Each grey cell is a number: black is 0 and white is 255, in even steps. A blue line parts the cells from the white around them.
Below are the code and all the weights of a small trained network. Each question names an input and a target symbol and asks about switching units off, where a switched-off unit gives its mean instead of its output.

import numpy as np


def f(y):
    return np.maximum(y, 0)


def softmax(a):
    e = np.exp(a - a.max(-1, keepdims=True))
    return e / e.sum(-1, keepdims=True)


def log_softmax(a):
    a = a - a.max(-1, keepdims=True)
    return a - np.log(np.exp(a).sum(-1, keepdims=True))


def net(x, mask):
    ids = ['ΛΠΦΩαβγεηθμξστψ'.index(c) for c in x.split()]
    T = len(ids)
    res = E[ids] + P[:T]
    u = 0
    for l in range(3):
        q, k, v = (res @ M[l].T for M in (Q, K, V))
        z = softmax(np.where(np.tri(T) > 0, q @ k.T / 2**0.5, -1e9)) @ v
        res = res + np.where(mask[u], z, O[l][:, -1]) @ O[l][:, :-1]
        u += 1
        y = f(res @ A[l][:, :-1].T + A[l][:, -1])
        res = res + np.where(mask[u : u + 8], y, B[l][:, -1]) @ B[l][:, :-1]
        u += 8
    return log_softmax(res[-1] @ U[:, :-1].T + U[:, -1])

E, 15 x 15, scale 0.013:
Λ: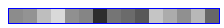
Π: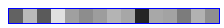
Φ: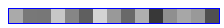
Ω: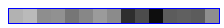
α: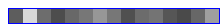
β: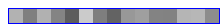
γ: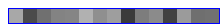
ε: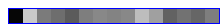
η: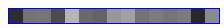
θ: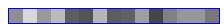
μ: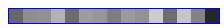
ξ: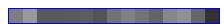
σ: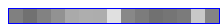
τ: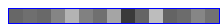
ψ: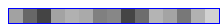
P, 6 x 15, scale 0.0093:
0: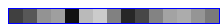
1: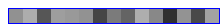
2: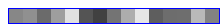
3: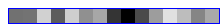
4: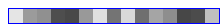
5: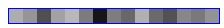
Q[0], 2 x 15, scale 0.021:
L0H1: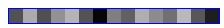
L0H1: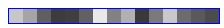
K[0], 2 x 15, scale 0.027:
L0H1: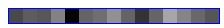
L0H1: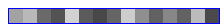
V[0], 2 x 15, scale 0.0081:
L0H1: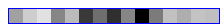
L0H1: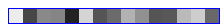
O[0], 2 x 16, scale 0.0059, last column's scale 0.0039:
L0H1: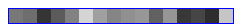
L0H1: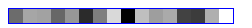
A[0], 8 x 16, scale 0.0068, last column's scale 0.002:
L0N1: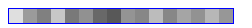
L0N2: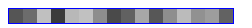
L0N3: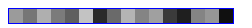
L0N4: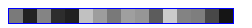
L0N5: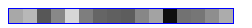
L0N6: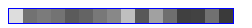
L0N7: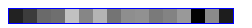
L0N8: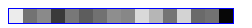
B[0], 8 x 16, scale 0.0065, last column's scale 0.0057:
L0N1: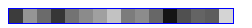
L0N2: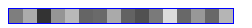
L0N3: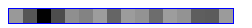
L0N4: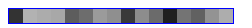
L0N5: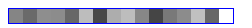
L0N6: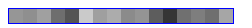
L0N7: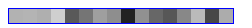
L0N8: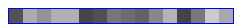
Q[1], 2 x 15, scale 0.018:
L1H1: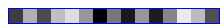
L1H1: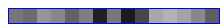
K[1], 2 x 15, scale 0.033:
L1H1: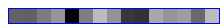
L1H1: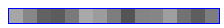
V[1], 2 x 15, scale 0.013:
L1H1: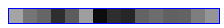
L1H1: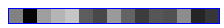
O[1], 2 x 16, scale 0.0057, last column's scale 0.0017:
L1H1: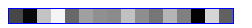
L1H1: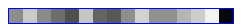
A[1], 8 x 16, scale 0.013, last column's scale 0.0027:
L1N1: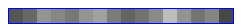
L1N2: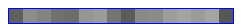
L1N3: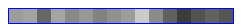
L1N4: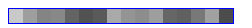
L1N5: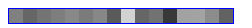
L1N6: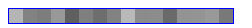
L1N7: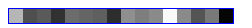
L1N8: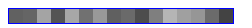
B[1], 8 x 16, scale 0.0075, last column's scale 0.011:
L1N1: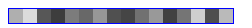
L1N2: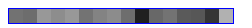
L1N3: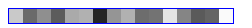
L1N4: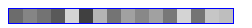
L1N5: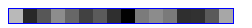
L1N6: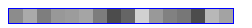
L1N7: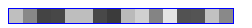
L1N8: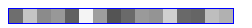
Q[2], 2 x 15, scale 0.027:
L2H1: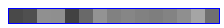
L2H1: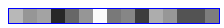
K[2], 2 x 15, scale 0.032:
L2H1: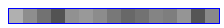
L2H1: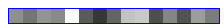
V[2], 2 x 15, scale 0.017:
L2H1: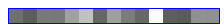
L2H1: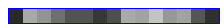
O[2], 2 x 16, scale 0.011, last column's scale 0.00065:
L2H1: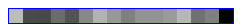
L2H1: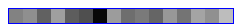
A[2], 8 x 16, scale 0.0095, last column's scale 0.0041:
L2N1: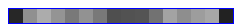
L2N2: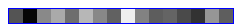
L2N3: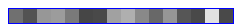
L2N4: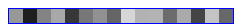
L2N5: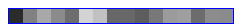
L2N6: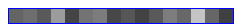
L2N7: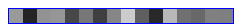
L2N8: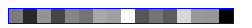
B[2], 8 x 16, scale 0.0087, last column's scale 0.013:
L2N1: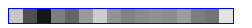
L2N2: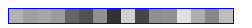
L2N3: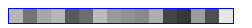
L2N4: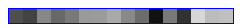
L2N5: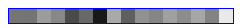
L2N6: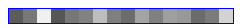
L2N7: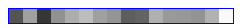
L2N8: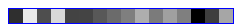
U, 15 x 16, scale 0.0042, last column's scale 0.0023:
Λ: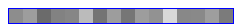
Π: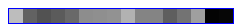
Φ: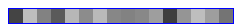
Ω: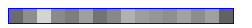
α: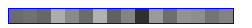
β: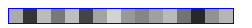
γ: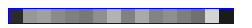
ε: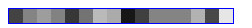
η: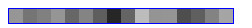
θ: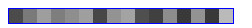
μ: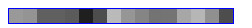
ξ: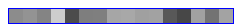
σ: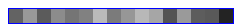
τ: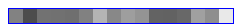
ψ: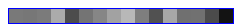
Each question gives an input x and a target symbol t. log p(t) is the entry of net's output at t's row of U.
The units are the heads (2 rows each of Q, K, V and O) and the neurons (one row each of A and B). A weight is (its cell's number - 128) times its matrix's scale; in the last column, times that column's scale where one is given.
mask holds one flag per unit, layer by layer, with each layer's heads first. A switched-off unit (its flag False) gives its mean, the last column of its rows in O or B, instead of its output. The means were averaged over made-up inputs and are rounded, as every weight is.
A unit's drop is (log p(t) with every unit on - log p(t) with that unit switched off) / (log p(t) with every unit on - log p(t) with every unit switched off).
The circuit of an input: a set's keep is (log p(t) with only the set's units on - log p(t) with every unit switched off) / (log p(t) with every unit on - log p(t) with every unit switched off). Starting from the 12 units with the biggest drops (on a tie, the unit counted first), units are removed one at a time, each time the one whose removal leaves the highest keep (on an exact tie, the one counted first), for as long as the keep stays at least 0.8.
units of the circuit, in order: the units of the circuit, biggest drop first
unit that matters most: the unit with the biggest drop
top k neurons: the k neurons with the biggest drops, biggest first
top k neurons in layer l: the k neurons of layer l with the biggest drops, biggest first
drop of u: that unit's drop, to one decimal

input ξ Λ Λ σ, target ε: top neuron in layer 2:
(L2N6)
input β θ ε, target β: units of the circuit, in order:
(L0H1 L1N3 L1H1)
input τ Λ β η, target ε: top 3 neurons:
(L0N7 L1N3 L1N2)
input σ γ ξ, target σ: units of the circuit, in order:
(L2H1 L2N8)
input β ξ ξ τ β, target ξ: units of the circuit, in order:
(L2N3 L2H1 L1H1)
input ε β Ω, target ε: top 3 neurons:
(L2N6 L1N5 L2N7)
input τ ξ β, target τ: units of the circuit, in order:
(L2H1 L2N4 L1H1)
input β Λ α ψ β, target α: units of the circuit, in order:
(L2N2 L1H1 L0H1 L2N7)
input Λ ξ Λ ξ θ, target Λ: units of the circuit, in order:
(L0H1 L1N3 L2N7 L2H1)
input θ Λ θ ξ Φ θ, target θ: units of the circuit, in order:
(L2H1 L1H1)
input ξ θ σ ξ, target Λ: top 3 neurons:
(L1N7 L1N8 L2N5)
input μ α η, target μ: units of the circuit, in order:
(L1H1 L2H1)
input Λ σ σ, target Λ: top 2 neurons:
(L2N7 L1N3)
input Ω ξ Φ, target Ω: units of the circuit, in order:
(L2H1 L2N2 L1H1 L2N5)
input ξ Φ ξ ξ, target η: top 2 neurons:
(L1N7 L1N1)
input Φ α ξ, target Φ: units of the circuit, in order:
(L2H1 L1H1)
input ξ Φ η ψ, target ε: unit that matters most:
L0N4
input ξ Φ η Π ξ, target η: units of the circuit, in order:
(L0H1 L1N5 L1N6)
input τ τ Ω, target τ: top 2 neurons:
(L2N4 L1N5)
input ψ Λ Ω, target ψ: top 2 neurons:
(L2N8 L2N4)
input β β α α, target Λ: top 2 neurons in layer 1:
(L1N8 L1N7)
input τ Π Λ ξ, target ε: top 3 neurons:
(L0N4 L2N6 L1N3)
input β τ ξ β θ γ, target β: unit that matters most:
L0H1
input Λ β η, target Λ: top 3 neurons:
(L2N7 L1N3 L0N7)
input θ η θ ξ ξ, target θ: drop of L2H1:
0.5
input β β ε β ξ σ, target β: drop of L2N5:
0.0
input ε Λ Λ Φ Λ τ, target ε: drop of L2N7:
0.1
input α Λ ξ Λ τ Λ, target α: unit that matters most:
L1H1
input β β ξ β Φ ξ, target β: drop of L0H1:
0.5
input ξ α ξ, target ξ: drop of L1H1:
0.2
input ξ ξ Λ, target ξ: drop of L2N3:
0.8
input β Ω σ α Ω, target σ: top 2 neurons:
(L2N8 L1N4)
